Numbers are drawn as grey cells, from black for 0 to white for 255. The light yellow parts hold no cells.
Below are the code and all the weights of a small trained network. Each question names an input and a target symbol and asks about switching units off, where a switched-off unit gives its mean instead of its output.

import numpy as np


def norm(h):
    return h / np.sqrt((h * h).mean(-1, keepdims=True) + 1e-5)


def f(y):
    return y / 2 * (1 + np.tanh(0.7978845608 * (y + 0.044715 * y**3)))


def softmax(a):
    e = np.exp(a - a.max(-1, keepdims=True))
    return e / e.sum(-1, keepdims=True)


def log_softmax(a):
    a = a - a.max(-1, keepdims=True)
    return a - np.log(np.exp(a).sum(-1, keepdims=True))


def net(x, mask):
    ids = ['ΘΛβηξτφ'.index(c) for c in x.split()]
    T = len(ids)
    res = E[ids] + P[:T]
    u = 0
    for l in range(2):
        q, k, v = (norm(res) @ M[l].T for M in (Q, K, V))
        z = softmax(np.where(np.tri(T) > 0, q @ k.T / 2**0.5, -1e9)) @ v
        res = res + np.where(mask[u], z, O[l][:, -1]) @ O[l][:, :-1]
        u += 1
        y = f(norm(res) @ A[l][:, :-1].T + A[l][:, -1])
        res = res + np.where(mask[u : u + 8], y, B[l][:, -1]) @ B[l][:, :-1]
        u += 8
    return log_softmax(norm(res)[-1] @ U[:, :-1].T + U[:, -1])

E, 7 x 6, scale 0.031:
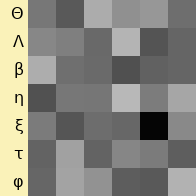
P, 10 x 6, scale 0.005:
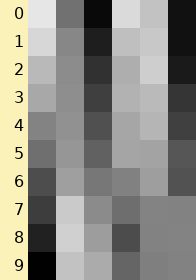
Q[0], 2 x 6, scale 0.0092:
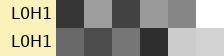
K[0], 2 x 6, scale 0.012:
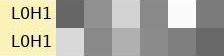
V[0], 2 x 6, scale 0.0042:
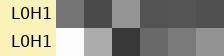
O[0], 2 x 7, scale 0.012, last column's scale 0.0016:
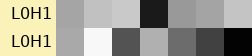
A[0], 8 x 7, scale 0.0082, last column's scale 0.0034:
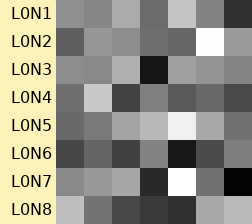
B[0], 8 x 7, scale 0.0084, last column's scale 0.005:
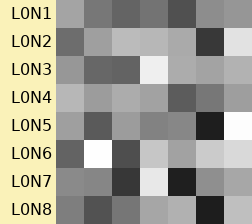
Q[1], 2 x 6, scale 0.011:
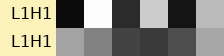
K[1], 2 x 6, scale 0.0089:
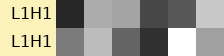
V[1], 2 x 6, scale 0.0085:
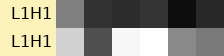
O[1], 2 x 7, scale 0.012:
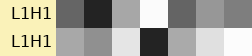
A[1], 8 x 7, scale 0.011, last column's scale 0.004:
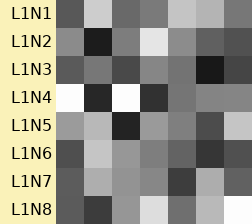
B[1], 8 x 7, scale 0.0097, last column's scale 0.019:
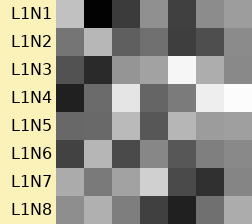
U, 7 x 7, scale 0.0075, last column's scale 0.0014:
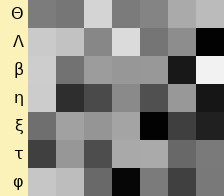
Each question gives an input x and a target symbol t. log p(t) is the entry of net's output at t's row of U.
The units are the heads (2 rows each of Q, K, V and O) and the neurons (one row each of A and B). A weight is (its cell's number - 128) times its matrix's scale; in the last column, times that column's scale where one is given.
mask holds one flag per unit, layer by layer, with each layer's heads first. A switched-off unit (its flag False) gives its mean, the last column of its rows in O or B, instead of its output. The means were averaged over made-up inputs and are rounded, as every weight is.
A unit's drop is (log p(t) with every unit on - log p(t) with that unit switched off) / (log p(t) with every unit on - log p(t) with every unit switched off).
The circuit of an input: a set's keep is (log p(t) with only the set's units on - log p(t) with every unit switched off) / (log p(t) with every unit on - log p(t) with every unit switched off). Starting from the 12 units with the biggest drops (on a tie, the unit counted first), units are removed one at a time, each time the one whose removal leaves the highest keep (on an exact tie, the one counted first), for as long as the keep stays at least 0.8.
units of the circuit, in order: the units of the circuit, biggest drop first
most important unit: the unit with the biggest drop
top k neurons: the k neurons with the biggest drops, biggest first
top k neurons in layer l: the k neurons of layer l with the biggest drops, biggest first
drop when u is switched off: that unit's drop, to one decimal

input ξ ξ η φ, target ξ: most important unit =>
L0N2
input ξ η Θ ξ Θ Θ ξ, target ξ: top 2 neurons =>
L0N6; L1N8
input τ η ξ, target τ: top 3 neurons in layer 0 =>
L0N8; L0N6; L0N7
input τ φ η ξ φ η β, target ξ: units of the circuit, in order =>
L1H1; L1N2
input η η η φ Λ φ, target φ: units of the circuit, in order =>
L1H1; L1N4
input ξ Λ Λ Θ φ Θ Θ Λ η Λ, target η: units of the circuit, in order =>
L1N1; L0N6; L1N4; L0N2
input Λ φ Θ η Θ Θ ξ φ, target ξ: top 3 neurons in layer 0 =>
L0N2; L0N3; L0N5
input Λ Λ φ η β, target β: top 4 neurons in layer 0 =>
L0N8; L0N2; L0N5; L0N6
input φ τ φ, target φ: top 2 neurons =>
L1N4; L0N5
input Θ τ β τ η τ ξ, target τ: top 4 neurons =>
L0N8; L0N6; L1N3; L1N4
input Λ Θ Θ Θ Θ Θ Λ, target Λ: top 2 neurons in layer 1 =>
L1N4; L1N8
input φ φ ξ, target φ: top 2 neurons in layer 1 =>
L1N4; L1N5
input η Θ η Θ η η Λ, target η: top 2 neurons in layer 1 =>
L1N1; L1N4
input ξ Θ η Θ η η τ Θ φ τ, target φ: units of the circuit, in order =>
L1N4
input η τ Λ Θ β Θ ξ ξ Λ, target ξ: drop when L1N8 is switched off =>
0.2
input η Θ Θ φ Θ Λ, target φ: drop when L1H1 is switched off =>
0.9
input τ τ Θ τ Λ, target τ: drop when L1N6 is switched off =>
0.0
